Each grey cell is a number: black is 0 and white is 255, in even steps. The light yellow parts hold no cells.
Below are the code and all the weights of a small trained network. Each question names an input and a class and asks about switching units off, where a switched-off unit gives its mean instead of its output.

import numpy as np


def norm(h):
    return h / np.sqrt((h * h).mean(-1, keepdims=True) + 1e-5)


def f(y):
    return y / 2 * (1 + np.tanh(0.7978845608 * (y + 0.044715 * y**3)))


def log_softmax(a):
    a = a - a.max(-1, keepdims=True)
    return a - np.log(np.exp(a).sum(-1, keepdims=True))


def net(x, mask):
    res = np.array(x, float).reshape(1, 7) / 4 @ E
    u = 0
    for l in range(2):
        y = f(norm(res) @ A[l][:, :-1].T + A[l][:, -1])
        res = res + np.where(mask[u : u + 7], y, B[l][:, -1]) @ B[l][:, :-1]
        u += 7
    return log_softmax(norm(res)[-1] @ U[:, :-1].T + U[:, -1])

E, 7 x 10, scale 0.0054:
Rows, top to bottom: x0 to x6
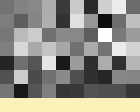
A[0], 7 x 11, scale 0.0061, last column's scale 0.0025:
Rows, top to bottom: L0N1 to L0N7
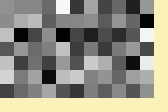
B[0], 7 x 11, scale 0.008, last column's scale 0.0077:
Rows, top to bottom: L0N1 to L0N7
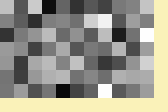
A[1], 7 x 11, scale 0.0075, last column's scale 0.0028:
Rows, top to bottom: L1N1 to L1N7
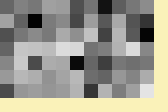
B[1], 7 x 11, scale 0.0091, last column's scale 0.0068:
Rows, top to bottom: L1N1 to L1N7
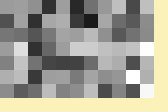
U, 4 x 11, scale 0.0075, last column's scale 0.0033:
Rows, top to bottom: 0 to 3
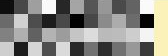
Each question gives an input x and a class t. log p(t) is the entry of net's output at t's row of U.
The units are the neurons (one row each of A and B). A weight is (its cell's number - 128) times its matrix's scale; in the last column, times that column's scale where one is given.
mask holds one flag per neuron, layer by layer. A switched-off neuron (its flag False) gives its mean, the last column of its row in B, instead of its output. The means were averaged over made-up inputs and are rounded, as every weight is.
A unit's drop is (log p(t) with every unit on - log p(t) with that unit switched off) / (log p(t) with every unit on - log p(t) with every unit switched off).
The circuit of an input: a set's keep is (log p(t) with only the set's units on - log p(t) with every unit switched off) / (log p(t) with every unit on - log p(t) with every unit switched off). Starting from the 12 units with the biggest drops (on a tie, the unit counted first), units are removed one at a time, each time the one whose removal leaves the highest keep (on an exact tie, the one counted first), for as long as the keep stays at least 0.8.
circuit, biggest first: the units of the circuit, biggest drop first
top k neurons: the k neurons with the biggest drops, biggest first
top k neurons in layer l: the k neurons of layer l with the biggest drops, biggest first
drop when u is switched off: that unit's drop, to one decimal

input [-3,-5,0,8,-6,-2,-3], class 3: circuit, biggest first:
L0N1
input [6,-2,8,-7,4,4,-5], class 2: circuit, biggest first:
L0N3; L0N7; L0N1
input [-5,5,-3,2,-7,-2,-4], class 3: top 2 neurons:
L0N1; L1N4
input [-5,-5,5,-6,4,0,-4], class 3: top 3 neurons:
L0N3; L0N7; L1N4
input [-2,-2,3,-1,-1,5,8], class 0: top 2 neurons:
L0N3; L0N7
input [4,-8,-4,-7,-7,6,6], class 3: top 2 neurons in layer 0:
L0N5; L0N1
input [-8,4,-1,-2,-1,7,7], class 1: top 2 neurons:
L1N1; L0N4
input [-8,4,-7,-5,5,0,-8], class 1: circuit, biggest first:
L1N1; L0N5
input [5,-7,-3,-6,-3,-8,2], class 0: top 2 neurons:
L0N3; L1N1
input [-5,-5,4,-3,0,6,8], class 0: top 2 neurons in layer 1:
L1N4; L1N6
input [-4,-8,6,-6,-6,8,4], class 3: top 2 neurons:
L0N5; L0N1
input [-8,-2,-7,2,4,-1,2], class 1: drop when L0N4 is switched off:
0.3
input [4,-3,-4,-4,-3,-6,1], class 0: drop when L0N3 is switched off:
0.3
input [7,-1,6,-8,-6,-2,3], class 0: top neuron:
L0N1
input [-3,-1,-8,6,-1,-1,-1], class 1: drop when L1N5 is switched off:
0.1
